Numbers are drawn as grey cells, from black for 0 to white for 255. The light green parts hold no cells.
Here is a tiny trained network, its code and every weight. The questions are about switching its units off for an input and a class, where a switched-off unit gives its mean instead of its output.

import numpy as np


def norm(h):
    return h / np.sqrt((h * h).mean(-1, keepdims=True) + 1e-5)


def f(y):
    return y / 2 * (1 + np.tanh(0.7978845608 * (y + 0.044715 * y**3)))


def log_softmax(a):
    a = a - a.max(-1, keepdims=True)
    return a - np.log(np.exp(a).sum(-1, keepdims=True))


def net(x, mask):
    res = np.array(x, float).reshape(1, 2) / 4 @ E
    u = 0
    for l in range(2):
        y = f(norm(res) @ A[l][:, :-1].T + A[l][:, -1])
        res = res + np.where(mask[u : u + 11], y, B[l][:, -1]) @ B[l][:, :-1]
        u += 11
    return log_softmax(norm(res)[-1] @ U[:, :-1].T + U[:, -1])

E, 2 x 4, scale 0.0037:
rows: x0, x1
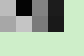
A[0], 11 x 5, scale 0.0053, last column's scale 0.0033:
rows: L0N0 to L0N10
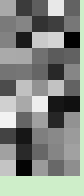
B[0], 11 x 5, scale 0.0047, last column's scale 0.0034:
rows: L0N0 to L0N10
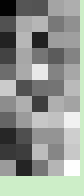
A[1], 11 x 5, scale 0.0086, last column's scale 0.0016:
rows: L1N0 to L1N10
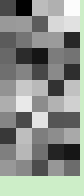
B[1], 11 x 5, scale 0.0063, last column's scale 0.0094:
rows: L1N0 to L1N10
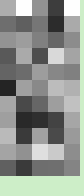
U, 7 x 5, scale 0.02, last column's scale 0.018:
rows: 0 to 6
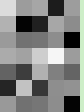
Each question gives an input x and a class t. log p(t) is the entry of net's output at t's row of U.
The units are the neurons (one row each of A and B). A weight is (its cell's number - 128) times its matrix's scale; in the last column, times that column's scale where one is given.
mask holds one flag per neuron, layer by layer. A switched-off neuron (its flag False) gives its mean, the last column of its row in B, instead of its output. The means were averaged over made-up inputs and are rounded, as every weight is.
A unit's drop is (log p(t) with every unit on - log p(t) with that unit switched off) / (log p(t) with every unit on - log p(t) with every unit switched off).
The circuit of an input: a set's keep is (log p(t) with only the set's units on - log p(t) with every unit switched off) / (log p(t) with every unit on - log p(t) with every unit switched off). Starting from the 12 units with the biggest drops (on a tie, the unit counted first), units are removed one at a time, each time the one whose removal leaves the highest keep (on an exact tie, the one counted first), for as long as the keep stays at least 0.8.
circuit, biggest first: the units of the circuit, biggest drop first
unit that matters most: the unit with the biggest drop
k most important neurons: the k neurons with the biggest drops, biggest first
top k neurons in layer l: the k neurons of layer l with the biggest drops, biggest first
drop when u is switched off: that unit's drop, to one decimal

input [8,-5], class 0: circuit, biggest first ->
L1N0
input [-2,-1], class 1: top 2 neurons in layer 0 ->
L0N9, L0N8
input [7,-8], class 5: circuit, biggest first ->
L1N0, L1N3, L0N2
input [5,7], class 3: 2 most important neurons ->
L1N5, L0N6
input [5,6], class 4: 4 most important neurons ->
L1N0, L1N5, L1N7, L0N6
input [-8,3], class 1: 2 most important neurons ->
L1N6, L1N0
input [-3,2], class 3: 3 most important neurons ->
L0N10, L1N7, L1N9
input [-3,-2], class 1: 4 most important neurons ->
L0N9, L0N10, L0N8, L1N0
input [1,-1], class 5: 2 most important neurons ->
L0N2, L1N3
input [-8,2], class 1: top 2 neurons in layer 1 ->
L1N6, L1N0
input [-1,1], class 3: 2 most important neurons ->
L0N10, L1N9
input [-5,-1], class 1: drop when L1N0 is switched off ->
0.3
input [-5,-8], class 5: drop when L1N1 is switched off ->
0.1
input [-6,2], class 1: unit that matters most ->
L1N6
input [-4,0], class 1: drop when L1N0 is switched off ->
0.4
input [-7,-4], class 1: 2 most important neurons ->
L1N0, L0N9
